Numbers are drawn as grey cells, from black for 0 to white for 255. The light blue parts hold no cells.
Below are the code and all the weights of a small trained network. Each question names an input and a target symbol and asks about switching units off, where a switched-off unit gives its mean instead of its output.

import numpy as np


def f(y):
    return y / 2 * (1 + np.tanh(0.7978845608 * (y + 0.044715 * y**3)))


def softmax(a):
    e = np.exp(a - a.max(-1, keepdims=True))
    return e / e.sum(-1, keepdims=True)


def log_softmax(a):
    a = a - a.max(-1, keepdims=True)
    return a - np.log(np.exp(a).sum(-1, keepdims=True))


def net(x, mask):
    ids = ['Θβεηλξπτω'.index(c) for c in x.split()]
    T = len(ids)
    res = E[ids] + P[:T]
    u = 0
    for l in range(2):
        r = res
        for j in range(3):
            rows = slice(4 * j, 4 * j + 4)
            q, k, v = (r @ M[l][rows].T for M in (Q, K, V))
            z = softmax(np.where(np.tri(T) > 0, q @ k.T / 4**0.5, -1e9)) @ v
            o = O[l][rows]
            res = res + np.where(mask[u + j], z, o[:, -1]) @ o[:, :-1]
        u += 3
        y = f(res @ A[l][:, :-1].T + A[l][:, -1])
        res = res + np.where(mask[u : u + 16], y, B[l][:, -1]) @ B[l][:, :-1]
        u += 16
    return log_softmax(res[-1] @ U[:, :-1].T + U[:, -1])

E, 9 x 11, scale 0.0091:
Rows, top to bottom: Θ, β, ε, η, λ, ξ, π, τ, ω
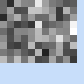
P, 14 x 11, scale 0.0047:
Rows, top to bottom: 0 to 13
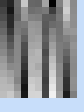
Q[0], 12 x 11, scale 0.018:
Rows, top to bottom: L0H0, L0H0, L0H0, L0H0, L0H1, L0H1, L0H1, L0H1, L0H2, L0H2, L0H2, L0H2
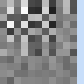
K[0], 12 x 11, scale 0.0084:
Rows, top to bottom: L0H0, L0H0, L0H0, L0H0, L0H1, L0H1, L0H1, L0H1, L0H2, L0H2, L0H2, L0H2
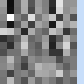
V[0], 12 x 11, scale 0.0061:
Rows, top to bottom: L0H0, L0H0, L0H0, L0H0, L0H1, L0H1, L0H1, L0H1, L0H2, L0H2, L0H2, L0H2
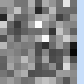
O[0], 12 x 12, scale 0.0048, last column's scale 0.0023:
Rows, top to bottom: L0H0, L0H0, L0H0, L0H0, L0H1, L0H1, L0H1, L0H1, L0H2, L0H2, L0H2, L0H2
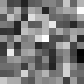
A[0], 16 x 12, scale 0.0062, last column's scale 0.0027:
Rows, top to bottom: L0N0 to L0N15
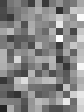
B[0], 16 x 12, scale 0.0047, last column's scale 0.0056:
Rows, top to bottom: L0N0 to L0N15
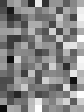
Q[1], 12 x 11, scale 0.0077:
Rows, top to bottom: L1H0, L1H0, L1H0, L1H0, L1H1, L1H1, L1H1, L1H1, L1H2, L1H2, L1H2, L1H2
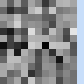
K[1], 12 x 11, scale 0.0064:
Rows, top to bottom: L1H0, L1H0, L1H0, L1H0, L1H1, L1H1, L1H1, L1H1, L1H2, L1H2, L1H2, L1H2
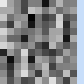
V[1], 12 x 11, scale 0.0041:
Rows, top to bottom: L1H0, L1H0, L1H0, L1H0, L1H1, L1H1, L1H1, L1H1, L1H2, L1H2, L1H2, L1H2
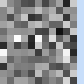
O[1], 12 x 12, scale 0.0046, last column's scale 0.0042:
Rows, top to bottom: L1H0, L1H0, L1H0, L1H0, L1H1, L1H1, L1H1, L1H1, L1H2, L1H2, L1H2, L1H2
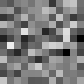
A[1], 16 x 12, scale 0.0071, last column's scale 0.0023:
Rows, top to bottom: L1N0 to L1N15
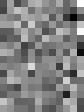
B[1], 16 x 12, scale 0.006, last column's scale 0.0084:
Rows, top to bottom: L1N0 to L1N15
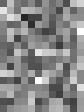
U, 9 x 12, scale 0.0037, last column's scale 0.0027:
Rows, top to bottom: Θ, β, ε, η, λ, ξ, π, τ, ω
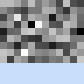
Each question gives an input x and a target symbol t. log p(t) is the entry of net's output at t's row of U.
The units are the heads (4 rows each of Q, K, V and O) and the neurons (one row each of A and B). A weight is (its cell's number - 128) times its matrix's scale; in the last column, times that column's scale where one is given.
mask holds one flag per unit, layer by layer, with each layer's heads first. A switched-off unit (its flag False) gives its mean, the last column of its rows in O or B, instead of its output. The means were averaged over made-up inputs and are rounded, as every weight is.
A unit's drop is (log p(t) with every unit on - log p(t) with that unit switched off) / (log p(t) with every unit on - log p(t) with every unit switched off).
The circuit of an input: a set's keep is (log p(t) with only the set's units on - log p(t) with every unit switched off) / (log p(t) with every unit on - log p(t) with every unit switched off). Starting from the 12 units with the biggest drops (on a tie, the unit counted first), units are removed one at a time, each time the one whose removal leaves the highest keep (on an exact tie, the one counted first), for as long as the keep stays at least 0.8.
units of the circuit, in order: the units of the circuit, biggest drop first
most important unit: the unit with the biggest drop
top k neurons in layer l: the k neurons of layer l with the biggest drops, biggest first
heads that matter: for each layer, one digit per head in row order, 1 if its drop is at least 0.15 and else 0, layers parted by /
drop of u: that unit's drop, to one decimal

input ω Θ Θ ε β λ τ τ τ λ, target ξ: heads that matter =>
010 / 010
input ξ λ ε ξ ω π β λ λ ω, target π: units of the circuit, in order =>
(L1H1 L0H1 L1N7)
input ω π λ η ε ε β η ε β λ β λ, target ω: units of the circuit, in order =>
(L1H1 L0H1 L0N8)
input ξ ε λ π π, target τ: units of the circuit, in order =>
(L1H1 L0N13 L0H1 L0N8)
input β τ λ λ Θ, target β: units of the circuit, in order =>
(L1H0 L0H0 L1N4 L0H1)
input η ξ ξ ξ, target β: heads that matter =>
000 / 010
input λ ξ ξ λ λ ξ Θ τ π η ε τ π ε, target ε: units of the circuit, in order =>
(L0H0 L1H2 L0N15)
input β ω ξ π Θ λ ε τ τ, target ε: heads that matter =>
100 / 101
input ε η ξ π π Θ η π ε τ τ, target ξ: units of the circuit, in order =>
(L1H1 L0H1 L0N0)
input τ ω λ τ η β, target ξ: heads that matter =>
000 / 010
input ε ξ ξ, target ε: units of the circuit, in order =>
(L0H0 L1H2 L0H1)
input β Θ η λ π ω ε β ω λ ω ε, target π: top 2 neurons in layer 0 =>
(L0N4 L0N7)
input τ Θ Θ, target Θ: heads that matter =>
101 / 100
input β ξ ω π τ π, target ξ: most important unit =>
L1H1
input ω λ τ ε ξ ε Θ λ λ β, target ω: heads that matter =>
010 / 010
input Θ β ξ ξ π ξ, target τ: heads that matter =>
000 / 010
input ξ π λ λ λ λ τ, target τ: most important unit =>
L0H0
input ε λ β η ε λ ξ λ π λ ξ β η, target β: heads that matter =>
100 / 000
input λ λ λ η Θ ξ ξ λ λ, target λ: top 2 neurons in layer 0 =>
(L0N11 L0N8)
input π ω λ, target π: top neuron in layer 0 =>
(L0N13)
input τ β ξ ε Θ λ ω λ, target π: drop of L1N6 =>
0.0
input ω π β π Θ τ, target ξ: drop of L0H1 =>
0.3
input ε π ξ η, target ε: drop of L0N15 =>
0.2
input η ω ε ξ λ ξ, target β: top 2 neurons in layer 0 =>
(L0N14 L0N12)
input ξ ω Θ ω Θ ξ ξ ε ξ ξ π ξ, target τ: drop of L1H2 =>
-0.1
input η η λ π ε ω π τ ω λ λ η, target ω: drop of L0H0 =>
0.2
